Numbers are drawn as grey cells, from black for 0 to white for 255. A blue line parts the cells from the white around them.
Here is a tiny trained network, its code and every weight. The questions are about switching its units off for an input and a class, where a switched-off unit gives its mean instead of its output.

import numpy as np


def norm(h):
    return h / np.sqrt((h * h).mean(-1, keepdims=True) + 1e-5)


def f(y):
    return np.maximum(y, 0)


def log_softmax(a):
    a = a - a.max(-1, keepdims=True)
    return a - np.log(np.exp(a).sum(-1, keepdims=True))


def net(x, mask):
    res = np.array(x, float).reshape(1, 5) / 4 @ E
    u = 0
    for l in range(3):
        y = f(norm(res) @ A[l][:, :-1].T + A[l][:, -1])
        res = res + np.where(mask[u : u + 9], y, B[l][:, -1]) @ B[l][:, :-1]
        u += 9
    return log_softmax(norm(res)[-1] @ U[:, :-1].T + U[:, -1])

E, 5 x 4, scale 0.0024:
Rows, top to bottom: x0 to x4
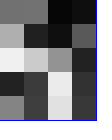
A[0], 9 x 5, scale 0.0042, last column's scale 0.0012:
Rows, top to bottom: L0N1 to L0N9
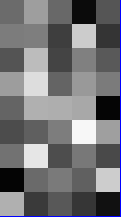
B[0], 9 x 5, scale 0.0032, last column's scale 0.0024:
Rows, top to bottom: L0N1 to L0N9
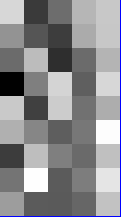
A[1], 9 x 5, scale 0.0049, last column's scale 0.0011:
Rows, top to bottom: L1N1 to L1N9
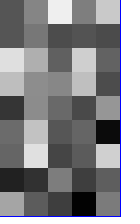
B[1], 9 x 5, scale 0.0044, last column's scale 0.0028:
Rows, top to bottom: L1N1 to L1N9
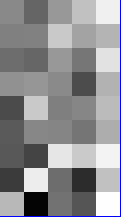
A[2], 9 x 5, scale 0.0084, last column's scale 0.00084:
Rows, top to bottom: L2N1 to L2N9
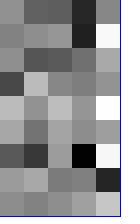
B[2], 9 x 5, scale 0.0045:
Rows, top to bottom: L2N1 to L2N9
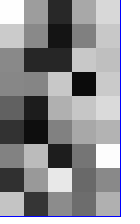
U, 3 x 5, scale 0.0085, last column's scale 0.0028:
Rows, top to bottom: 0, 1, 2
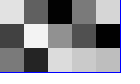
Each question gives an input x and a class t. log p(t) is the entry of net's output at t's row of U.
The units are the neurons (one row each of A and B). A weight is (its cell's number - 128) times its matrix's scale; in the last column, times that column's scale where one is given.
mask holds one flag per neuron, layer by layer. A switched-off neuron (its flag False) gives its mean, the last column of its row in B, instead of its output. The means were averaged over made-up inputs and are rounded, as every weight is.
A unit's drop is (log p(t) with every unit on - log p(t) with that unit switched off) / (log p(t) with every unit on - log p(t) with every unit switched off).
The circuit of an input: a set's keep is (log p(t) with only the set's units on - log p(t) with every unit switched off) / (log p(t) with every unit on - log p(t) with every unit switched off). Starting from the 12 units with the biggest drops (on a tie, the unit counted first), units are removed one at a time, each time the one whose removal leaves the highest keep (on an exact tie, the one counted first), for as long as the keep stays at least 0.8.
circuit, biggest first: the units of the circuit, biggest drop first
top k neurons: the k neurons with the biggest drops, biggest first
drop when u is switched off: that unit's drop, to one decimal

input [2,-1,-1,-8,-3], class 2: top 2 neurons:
[L1N7; L2N7]
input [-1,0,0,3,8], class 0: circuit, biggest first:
[L2N7]
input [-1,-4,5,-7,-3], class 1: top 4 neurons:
[L1N9; L0N7; L0N4; L1N1]
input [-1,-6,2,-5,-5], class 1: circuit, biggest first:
[L0N4; L2N4]
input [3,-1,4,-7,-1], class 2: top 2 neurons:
[L1N7; L1N8]
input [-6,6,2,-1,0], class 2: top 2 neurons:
[L1N9; L1N8]
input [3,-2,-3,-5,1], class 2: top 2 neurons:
[L1N7; L2N7]
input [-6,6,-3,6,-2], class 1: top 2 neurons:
[L1N8; L1N9]
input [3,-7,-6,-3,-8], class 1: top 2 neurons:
[L2N5; L2N4]
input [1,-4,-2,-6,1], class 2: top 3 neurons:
[L1N7; L2N7; L1N8]
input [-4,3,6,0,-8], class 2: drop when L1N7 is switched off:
0.4
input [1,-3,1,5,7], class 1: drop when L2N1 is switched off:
0.2
